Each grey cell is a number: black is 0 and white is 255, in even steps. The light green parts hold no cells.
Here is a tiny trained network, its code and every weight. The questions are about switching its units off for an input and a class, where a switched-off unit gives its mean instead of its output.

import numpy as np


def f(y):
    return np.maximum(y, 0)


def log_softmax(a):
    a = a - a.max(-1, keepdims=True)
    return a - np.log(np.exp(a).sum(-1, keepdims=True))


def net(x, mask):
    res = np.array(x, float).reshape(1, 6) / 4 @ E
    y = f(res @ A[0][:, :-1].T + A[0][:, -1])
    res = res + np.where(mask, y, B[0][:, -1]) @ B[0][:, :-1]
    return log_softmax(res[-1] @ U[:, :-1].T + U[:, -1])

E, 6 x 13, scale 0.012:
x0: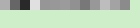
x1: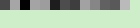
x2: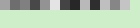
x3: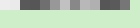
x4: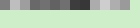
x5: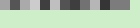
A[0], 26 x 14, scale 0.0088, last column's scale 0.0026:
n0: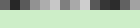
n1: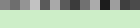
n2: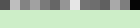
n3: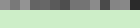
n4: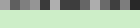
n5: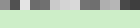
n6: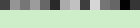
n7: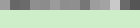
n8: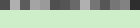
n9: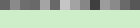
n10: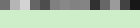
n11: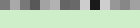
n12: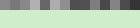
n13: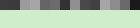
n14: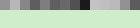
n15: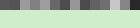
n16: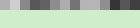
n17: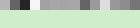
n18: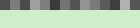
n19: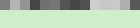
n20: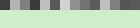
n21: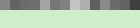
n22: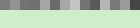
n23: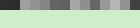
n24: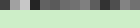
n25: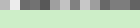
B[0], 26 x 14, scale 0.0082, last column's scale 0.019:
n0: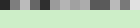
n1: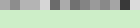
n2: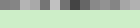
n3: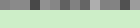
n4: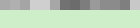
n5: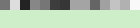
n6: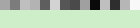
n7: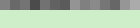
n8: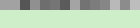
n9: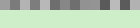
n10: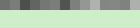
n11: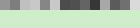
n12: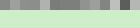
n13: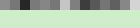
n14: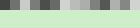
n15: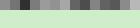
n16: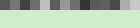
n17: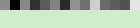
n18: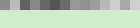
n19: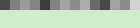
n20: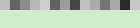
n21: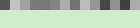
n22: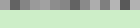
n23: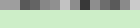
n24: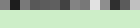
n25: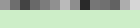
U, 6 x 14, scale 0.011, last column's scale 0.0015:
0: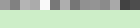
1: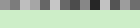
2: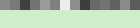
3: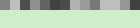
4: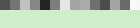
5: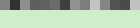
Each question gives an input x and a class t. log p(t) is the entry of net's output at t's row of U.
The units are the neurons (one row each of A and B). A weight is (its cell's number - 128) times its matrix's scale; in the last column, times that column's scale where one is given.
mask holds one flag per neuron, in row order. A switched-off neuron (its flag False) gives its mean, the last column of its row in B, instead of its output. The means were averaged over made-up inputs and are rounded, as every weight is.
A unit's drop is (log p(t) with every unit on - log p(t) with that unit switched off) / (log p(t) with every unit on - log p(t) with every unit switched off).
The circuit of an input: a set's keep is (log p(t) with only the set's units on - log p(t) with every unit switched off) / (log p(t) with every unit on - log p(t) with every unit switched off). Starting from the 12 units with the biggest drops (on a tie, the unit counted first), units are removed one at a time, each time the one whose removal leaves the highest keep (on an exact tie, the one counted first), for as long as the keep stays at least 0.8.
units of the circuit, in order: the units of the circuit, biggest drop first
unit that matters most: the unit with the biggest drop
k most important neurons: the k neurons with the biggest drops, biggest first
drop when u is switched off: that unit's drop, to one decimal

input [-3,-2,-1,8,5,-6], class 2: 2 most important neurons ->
[n25; n16]
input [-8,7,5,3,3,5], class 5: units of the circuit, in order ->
[n24]
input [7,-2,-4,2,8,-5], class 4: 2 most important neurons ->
[n14; n19]
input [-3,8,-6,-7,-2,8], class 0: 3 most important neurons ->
[n1; n5; n4]
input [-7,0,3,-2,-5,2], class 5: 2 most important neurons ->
[n24; n14]
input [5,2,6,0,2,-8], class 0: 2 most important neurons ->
[n6; n20]
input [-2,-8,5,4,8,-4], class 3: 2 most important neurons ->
[n5; n0]
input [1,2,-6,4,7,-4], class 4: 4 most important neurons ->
[n14; n11; n19; n4]
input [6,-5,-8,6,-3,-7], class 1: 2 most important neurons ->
[n6; n2]
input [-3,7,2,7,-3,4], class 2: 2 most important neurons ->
[n25; n5]
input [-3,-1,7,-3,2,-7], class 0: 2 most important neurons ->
[n20; n6]
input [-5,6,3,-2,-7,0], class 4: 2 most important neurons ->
[n0; n5]
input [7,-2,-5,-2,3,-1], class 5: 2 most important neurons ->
[n17; n11]
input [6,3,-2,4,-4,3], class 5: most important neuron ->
[n17]
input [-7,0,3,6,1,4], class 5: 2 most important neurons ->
[n24; n13]
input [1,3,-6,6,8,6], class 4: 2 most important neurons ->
[n14; n19]
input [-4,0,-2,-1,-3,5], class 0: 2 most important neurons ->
[n1; n17]
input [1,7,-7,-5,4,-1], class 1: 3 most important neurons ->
[n6; n5; n2]
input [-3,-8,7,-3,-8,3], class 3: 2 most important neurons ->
[n5; n6]
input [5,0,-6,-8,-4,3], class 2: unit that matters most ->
n13
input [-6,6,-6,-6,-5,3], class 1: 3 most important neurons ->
[n6; n5; n17]
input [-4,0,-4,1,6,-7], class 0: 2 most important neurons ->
[n20; n0]
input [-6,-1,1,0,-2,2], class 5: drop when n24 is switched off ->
0.1
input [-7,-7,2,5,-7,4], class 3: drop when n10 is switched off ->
0.2
